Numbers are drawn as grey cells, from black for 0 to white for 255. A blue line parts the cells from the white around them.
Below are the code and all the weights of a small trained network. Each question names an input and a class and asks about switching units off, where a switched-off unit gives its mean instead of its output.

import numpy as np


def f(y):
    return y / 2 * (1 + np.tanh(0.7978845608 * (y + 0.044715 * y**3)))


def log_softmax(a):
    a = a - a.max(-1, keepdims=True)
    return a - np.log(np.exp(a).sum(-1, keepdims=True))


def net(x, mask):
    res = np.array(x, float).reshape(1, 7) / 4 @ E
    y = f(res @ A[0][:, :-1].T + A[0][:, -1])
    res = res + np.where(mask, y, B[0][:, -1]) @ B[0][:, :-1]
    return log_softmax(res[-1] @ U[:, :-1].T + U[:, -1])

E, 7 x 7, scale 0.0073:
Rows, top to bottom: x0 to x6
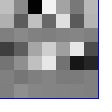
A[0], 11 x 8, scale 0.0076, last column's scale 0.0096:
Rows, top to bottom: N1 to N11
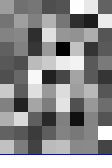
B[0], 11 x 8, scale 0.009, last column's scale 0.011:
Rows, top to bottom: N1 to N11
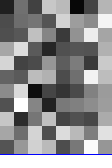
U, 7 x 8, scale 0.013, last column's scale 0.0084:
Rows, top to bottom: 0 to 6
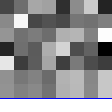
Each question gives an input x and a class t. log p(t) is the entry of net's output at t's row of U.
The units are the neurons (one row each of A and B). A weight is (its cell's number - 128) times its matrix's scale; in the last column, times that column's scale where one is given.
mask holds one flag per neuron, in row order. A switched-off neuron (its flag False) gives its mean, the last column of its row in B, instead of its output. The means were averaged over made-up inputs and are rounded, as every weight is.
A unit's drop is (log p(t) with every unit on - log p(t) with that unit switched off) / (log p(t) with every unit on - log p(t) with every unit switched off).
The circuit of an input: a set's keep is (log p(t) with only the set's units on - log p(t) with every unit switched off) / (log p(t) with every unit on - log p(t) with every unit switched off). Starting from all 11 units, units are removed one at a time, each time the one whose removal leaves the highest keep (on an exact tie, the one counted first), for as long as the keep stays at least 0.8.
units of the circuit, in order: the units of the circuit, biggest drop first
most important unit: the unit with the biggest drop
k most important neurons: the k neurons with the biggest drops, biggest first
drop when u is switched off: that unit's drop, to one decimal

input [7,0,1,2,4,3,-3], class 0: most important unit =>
N3
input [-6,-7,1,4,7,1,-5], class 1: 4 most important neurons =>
N4, N10, N1, N3
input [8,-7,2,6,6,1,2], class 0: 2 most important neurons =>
N3, N11
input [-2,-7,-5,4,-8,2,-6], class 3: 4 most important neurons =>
N1, N7, N8, N10
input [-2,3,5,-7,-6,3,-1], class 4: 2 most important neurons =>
N9, N2
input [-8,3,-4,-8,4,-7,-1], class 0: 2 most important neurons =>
N6, N5
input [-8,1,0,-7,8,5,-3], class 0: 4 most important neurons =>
N6, N1, N5, N10
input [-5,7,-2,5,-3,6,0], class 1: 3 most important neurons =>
N7, N8, N2
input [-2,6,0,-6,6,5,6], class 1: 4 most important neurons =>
N8, N10, N1, N7
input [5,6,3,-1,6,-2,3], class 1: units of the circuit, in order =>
N7, N8
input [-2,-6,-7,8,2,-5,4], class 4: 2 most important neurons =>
N5, N8
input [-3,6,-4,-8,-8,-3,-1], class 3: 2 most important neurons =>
N1, N5
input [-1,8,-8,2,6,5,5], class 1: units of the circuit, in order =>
N7, N8
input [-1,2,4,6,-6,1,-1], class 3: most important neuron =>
N1
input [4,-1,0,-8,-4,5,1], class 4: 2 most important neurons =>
N9, N2
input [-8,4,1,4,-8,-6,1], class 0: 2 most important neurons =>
N6, N2
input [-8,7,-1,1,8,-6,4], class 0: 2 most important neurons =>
N6, N10
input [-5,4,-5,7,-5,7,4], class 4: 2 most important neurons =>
N5, N2
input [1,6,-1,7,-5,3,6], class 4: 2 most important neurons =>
N5, N2
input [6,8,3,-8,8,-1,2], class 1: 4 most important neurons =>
N8, N7, N1, N5
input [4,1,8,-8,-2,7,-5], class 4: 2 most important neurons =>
N9, N2
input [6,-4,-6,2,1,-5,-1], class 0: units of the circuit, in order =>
N3
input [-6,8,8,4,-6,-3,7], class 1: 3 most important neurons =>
N7, N8, N2
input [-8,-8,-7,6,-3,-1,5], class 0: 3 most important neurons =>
N6, N7, N8
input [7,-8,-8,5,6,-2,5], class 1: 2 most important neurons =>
N4, N6
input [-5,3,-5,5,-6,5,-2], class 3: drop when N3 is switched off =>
0.1
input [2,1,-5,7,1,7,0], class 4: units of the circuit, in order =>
N5
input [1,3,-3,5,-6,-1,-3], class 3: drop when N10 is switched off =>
-0.1
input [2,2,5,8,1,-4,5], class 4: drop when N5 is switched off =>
1.0
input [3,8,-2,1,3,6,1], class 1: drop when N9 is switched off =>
0.0
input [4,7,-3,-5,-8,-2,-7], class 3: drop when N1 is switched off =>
1.3
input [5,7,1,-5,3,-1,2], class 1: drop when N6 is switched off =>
0.1
